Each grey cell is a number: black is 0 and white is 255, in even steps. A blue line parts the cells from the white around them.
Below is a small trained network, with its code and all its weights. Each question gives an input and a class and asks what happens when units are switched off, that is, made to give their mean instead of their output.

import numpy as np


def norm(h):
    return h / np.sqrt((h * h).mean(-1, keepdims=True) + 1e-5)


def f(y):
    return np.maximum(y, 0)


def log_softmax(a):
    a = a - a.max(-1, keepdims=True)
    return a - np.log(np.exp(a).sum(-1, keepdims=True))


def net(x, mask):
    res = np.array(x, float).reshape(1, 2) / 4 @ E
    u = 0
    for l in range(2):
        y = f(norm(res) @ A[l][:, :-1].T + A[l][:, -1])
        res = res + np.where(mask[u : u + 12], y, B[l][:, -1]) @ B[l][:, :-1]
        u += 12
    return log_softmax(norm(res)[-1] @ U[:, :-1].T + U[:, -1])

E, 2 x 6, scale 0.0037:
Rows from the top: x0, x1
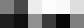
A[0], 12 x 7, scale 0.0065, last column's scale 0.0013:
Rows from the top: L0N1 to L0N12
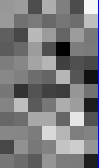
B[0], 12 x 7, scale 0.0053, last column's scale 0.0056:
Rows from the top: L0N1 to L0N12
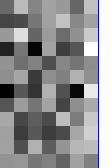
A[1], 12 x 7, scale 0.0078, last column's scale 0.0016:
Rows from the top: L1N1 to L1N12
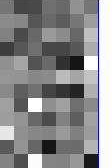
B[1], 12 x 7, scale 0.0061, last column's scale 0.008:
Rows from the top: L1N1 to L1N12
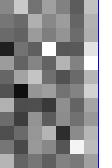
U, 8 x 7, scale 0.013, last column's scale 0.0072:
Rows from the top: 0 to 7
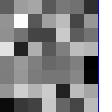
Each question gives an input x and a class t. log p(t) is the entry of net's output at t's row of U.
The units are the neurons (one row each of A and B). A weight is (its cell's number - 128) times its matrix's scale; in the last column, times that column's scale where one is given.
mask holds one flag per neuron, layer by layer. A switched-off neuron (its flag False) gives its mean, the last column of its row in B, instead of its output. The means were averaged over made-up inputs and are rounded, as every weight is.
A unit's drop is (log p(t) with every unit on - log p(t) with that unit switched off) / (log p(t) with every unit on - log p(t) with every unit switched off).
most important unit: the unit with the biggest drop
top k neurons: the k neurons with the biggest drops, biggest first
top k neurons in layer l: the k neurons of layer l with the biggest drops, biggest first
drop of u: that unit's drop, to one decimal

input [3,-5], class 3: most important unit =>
L0N4
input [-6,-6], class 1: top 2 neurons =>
(L0N1, L0N10)
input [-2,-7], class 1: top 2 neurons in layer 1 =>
(L1N11, L1N7)
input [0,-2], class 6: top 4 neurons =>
(L0N7, L0N4, L1N4, L1N7)
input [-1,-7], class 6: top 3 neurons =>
(L0N7, L0N4, L1N10)
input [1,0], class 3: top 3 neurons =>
(L0N7, L0N4, L1N4)
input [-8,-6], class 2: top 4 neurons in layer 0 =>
(L0N7, L0N4, L0N1, L0N10)
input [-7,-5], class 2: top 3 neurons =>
(L1N4, L0N7, L0N4)
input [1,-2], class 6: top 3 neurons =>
(L0N7, L0N4, L1N5)
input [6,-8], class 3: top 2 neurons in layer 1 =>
(L1N4, L1N8)
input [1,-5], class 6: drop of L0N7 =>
0.1
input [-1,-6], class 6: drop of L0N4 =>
0.7
